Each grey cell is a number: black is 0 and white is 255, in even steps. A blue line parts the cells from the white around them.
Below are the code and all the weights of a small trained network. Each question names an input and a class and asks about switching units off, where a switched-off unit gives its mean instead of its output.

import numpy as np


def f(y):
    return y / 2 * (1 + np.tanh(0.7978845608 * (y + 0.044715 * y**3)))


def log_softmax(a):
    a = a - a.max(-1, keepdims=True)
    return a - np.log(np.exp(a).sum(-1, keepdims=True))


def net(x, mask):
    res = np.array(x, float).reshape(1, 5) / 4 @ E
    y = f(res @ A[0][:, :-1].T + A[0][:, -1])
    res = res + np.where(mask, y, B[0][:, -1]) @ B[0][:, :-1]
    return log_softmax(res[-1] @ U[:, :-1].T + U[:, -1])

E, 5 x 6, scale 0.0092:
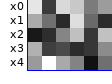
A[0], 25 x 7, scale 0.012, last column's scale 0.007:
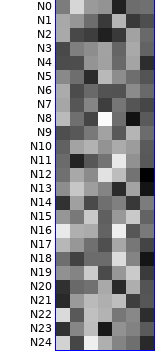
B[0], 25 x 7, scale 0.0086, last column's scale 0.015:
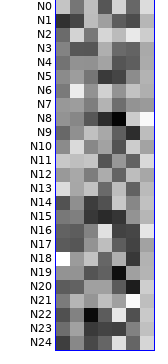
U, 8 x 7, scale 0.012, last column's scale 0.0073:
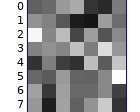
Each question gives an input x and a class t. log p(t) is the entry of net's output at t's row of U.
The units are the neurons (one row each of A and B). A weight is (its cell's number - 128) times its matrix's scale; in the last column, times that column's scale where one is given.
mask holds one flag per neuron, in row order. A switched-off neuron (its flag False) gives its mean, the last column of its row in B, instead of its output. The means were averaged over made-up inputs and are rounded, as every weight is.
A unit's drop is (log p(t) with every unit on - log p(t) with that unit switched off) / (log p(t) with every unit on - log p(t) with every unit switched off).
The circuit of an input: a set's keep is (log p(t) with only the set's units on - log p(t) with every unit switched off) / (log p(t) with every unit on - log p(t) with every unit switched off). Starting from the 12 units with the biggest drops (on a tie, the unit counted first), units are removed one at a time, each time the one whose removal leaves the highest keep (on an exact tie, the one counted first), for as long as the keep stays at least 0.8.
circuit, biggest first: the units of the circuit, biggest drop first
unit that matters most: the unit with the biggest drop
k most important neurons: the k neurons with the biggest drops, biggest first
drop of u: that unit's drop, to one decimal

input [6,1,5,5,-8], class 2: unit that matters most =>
N11
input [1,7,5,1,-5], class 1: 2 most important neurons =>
(N8; N5)
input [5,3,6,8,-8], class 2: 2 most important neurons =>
(N11; N18)
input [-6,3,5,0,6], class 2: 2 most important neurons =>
(N0; N13)
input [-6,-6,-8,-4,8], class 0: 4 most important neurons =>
(N16; N1; N17; N11)
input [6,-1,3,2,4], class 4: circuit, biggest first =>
(N22; N24)
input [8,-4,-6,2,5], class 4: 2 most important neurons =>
(N22; N24)
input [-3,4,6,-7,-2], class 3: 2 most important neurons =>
(N21; N12)
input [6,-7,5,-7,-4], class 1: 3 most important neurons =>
(N15; N19; N2)
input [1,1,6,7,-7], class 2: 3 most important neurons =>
(N11; N18; N16)
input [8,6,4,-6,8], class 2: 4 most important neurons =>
(N0; N13; N14; N12)
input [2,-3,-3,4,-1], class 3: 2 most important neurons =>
(N8; N2)
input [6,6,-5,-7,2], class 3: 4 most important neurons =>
(N12; N21; N16; N15)
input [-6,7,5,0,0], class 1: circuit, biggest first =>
(N8)
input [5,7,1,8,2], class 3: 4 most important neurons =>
(N2; N6; N15; N23)
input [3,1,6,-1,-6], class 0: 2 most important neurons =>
(N0; N9)
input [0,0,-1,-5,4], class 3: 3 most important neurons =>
(N11; N18; N21)
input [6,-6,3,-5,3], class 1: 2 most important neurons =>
(N19; N15)
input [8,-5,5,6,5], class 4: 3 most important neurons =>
(N22; N24; N8)
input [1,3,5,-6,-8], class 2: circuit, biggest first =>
(N11)
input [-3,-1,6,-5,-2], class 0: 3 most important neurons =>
(N20; N2; N9)
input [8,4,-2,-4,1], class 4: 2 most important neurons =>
(N24; N22)
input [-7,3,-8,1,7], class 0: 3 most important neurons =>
(N1; N16; N17)
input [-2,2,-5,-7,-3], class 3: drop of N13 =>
0.0
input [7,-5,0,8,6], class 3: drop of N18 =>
0.1
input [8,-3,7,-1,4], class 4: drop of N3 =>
-0.1
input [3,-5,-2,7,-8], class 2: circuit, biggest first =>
(N18)
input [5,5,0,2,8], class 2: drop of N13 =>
0.1
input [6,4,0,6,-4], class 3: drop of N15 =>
0.2
